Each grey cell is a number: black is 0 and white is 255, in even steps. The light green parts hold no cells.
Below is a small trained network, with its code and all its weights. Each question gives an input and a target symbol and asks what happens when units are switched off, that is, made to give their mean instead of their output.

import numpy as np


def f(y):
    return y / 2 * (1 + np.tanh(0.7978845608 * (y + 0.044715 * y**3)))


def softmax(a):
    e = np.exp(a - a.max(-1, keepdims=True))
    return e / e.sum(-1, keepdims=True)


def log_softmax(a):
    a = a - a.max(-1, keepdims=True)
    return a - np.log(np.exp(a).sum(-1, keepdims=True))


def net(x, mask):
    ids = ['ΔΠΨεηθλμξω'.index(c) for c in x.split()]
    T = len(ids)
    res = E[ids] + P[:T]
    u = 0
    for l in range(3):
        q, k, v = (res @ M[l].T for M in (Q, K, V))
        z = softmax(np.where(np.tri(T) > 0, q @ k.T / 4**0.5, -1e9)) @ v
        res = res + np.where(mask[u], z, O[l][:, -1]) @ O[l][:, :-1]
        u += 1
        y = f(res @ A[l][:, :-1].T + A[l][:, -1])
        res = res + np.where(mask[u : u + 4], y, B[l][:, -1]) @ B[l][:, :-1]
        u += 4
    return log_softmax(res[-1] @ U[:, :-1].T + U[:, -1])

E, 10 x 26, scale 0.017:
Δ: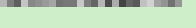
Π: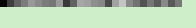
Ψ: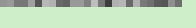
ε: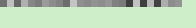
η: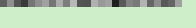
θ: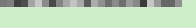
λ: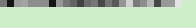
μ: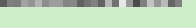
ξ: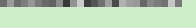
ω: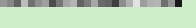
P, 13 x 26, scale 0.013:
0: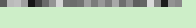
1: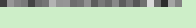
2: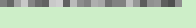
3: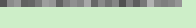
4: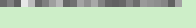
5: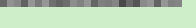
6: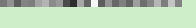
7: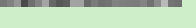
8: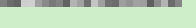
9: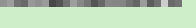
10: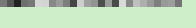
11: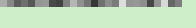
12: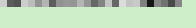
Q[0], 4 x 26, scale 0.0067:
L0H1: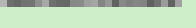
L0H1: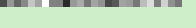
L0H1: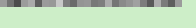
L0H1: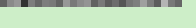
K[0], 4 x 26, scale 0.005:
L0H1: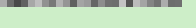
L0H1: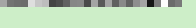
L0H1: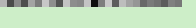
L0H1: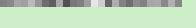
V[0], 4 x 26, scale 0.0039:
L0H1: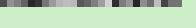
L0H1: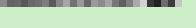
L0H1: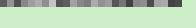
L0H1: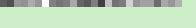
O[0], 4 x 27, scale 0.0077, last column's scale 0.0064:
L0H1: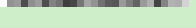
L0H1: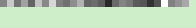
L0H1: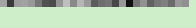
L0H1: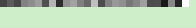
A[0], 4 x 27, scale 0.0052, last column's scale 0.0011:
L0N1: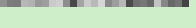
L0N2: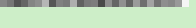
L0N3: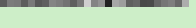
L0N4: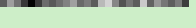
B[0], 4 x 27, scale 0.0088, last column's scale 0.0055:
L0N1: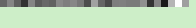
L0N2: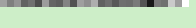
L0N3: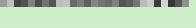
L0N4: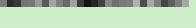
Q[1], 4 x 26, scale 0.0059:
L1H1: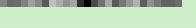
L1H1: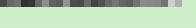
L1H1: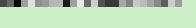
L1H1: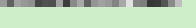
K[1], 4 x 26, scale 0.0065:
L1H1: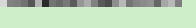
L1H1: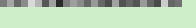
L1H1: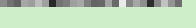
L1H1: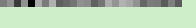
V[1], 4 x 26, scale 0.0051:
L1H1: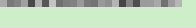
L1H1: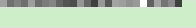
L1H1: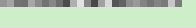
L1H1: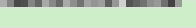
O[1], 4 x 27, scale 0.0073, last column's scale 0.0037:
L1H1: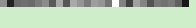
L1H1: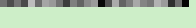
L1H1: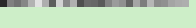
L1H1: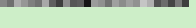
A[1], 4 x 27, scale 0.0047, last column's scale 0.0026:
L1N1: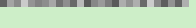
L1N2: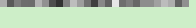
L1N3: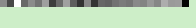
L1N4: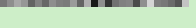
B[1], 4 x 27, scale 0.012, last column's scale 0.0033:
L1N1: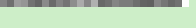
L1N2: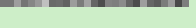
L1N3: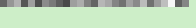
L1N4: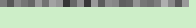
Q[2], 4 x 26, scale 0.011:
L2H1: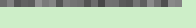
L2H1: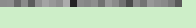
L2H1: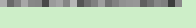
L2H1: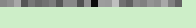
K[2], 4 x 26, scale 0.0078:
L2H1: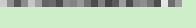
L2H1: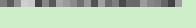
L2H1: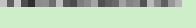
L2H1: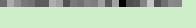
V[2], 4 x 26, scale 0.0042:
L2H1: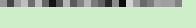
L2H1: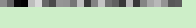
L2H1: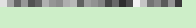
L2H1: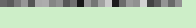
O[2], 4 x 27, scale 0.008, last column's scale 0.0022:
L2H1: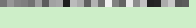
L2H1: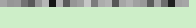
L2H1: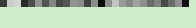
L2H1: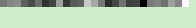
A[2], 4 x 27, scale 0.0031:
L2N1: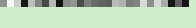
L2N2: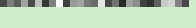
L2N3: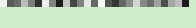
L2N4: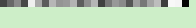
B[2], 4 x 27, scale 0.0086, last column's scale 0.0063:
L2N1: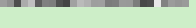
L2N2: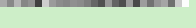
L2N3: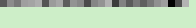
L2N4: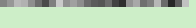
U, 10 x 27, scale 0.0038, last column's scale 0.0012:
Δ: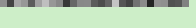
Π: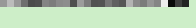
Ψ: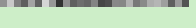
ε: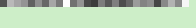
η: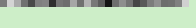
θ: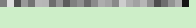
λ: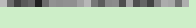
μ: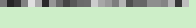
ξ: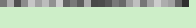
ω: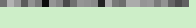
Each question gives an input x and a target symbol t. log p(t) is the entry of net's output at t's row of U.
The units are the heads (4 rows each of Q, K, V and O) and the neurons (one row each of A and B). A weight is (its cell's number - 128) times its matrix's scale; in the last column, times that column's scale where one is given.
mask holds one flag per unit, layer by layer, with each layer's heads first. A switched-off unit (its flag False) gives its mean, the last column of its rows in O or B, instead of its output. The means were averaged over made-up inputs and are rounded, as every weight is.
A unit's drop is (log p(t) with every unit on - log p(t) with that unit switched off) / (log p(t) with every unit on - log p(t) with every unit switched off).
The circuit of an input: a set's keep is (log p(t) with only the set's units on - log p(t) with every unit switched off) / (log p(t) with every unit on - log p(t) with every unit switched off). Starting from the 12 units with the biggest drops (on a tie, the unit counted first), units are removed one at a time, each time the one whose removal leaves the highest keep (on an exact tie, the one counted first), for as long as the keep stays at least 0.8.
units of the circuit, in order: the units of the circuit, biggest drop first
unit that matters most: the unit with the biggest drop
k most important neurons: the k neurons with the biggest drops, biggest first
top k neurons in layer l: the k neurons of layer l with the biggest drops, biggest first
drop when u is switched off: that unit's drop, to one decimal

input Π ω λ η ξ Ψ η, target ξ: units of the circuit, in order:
(L1H1, L2H1)
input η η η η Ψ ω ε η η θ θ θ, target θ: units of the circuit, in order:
(L2H1)
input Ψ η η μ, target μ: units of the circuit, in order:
(L0H1, L2N2, L2H1)
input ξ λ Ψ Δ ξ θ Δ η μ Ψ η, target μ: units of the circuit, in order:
(L2H1, L2N3, L2N2)
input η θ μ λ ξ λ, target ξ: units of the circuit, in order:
(L1H1, L0H1, L2H1)
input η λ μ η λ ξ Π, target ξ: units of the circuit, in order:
(L1H1, L0N1, L2N4)
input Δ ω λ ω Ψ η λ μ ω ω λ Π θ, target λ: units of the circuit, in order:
(L2H1, L2N2, L0N2)
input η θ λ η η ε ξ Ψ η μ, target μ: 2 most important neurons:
(L2N2, L0N3)
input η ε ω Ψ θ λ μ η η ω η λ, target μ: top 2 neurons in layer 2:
(L2N3, L2N2)
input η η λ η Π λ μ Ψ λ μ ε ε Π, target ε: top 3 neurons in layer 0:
(L0N3, L0N1, L0N2)
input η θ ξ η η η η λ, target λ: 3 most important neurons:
(L1N3, L2N2, L0N2)
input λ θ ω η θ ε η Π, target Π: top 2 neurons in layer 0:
(L0N3, L0N2)
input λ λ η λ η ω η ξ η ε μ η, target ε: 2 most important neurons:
(L0N4, L0N2)
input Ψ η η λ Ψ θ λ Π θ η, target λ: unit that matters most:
L0H1
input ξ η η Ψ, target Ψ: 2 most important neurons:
(L0N3, L2N1)
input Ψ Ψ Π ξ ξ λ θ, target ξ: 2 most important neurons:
(L2N4, L0N3)
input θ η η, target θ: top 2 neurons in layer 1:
(L1N1, L1N4)
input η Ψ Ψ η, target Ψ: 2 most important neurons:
(L0N4, L0N3)
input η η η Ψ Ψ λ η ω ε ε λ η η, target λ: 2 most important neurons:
(L2N2, L0N2)
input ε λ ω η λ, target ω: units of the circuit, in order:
(L2H1)
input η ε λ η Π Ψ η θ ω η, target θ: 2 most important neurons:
(L0N4, L0N1)
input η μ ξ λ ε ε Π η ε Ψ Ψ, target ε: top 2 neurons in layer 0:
(L0N1, L0N3)
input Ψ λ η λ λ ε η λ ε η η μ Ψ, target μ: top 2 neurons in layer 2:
(L2N3, L2N2)
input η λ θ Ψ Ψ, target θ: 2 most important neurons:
(L0N1, L0N3)
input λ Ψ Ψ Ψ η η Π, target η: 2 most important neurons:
(L0N3, L0N1)
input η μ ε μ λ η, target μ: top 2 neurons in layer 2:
(L2N2, L2N3)
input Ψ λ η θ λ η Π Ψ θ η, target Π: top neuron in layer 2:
(L2N3)
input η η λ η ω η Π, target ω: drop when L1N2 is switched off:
0.0
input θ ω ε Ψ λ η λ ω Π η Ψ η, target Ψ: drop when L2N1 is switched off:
0.1
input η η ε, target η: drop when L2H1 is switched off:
0.6
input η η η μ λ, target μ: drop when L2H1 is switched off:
0.3
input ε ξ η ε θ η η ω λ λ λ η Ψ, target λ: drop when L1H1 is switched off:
0.2
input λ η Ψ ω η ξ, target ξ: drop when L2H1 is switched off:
0.2
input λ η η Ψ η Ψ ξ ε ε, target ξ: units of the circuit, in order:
(L1H1)
